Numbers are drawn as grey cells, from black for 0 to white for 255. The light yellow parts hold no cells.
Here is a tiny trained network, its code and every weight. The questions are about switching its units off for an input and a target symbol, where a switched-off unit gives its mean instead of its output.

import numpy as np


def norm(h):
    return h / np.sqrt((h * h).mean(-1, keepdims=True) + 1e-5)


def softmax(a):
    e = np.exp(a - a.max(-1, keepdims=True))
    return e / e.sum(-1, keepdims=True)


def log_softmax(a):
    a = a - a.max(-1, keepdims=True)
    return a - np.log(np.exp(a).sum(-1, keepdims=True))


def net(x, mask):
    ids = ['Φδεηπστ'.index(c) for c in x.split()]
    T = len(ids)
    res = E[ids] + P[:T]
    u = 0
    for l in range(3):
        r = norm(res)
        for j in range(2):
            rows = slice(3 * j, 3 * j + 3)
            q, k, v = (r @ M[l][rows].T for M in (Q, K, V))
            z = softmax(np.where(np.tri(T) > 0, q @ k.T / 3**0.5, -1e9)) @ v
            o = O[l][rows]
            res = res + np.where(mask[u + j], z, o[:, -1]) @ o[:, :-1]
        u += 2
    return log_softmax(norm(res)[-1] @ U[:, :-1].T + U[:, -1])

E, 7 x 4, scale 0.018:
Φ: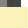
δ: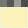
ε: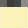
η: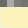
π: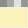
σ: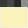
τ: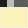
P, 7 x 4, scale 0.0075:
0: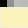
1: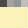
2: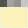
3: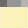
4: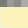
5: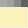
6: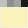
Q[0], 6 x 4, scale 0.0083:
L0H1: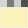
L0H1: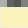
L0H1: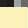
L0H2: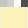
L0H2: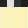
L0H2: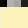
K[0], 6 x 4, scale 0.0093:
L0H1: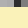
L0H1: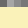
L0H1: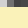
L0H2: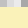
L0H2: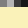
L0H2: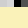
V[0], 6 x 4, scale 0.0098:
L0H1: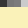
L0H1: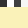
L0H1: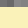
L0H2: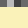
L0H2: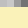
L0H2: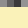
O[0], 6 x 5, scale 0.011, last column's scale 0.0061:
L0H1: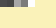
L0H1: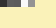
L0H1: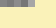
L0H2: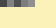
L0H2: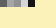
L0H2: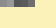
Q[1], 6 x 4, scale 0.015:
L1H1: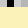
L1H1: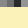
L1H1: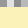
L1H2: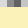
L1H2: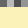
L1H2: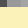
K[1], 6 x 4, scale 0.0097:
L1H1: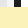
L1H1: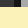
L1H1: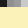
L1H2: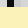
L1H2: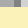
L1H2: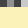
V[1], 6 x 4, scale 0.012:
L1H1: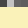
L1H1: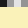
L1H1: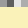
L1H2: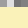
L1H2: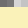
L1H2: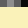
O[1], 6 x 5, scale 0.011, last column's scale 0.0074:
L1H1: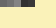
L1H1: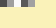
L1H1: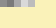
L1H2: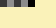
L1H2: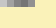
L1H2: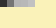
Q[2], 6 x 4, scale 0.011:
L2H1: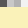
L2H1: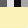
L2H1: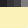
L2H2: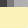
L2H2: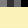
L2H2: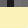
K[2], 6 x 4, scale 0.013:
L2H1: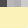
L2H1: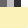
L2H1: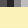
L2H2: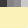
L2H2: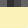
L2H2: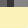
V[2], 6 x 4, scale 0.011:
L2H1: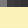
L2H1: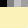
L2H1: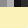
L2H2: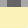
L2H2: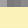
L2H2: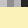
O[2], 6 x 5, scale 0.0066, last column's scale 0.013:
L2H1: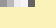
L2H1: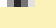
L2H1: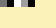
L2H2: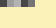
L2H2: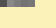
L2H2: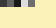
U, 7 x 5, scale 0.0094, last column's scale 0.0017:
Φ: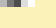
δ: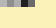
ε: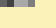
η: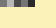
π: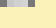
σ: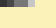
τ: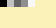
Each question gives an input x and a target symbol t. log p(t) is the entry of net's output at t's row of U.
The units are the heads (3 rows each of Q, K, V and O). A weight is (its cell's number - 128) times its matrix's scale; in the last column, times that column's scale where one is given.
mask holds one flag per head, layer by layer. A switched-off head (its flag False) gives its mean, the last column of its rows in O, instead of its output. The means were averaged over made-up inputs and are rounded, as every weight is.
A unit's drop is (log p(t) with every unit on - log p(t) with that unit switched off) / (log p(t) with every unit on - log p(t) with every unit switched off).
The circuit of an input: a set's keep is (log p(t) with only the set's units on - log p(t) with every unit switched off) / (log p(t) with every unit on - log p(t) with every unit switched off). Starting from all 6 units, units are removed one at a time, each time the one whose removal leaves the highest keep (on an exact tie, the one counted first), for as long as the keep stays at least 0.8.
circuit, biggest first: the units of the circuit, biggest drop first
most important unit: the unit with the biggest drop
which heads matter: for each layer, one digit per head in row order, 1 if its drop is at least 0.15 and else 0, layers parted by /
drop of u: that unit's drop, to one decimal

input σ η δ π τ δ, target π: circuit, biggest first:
[L0H2 L1H1]
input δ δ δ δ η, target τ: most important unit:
L0H1
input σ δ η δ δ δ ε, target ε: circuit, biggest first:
[L2H1 L1H1]
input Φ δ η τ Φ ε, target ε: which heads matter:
01 / 10 / 10
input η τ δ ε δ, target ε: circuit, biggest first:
[L1H1 L2H1 L0H2]
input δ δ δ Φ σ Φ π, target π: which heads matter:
01 / 00 / 00
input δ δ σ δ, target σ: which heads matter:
10 / 01 / 00
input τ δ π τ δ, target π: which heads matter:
01 / 10 / 00
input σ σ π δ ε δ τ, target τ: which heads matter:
00 / 01 / 00
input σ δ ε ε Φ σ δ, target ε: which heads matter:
11 / 10 / 10
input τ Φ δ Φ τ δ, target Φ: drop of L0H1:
0.3
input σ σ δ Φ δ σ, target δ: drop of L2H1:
0.2
